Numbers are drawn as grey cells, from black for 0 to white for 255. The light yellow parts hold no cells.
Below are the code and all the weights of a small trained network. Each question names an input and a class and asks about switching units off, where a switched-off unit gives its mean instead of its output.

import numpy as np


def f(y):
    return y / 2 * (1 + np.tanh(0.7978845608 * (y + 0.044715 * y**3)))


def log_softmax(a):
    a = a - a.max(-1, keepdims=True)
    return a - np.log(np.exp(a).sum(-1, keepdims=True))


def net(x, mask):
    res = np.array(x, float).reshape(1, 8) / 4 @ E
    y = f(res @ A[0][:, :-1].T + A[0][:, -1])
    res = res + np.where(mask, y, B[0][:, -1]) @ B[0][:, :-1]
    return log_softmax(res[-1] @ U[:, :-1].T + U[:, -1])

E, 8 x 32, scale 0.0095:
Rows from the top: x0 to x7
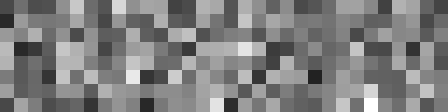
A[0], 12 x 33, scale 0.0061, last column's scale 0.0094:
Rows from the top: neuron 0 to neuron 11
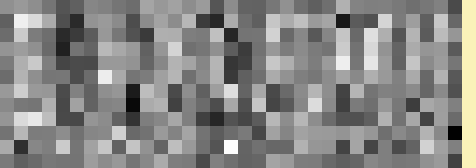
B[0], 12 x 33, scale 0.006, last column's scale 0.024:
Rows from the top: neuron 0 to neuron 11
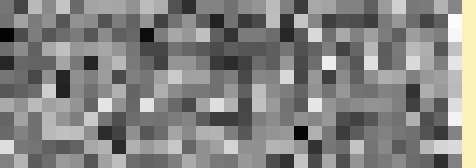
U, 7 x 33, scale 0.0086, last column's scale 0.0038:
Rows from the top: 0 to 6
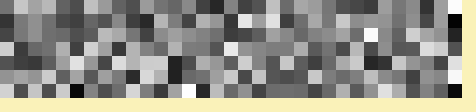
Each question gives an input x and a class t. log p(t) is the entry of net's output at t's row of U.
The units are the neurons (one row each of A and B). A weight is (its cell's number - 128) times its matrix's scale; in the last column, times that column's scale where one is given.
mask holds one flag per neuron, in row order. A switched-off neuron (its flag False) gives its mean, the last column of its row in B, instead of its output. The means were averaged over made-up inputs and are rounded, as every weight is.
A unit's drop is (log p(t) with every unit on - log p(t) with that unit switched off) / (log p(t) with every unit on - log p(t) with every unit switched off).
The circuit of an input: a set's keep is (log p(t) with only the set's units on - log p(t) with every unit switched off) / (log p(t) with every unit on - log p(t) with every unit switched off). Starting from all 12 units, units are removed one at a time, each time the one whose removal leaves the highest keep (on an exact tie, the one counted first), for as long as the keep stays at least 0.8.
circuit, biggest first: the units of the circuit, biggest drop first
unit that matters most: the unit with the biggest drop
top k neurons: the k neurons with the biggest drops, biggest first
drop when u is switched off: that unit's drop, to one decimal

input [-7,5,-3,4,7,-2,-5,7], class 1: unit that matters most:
neuron 7
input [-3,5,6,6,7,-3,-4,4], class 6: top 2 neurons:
[neuron 2; neuron 6]
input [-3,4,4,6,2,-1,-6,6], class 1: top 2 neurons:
[neuron 1; neuron 10]
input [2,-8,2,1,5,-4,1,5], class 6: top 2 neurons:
[neuron 2; neuron 7]
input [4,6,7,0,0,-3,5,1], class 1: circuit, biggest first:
[neuron 4; neuron 3]
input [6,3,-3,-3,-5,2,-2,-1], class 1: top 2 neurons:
[neuron 4; neuron 3]
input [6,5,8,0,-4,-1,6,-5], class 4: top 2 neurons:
[neuron 2; neuron 1]
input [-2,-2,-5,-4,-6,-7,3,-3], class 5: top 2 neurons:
[neuron 7; neuron 6]
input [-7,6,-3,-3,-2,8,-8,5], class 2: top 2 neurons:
[neuron 2; neuron 4]
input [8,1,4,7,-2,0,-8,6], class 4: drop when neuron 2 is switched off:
0.5
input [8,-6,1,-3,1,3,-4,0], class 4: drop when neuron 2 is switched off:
0.3
